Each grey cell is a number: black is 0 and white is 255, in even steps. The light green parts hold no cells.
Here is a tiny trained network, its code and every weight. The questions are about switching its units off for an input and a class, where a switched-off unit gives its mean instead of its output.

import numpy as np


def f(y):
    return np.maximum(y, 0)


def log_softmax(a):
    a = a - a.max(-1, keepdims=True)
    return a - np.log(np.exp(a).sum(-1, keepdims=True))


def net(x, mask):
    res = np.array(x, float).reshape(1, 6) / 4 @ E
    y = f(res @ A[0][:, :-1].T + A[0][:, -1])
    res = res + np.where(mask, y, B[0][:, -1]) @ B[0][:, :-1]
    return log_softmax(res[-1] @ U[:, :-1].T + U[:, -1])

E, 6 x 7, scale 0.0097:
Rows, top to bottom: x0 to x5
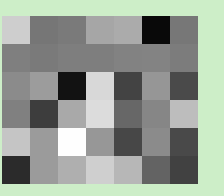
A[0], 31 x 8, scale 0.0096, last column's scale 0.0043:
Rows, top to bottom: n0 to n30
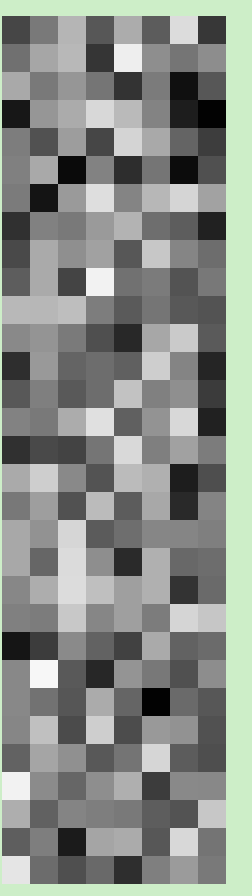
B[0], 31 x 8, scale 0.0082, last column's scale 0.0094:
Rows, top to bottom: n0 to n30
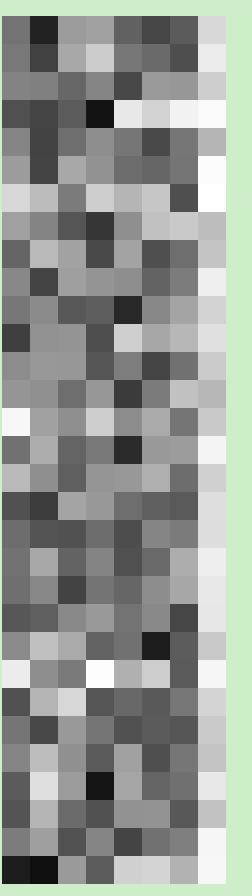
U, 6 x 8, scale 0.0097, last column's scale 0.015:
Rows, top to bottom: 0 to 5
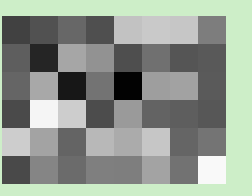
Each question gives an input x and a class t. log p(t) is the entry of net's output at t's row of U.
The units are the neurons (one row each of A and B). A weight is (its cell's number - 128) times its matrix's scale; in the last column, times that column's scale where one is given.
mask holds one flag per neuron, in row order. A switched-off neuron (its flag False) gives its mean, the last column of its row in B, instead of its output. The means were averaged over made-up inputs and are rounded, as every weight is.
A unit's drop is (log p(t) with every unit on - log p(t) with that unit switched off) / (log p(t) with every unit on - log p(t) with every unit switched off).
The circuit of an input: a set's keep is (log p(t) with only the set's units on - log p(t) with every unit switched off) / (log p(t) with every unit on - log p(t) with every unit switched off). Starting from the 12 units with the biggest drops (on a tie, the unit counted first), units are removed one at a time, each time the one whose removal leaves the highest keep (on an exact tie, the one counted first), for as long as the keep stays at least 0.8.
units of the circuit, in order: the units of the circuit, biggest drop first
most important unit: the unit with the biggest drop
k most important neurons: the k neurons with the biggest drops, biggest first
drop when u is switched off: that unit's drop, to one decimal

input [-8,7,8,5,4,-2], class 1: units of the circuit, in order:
n17
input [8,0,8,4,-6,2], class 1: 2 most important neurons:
n9; n5
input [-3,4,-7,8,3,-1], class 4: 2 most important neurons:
n6; n14
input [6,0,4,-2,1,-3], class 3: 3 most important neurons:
n27; n24; n3
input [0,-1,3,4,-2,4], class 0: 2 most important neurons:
n3; n23
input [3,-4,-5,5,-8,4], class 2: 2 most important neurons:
n15; n29
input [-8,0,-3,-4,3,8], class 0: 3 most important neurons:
n3; n20; n7
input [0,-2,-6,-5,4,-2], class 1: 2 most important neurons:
n1; n6
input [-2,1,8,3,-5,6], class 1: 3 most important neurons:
n9; n17; n25
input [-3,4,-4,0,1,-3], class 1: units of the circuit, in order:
n3; n27
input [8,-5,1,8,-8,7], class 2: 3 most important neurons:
n29; n15; n30
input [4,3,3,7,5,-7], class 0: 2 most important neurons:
n30; n23
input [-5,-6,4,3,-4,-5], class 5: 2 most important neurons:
n3; n22
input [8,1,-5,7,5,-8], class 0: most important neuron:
n30
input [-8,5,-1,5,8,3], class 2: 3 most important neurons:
n20; n19; n18
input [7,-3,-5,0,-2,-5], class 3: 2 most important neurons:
n27; n3
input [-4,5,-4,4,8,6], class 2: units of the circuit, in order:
n19; n20
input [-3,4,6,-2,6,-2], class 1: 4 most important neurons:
n17; n5; n15; n25
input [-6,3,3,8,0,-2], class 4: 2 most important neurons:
n6; n14
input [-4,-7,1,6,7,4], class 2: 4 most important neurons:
n19; n20; n23; n10
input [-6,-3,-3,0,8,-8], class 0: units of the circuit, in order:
n11
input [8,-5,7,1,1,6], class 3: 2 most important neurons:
n24; n27
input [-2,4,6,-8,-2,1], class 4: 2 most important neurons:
n23; n16
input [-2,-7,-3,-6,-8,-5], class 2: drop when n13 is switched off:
0.1
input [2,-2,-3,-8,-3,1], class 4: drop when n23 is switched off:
0.2
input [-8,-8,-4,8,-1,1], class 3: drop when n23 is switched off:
0.2
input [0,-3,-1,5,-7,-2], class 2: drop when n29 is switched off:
0.1
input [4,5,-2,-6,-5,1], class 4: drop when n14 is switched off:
-0.1
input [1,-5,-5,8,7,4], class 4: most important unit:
n6
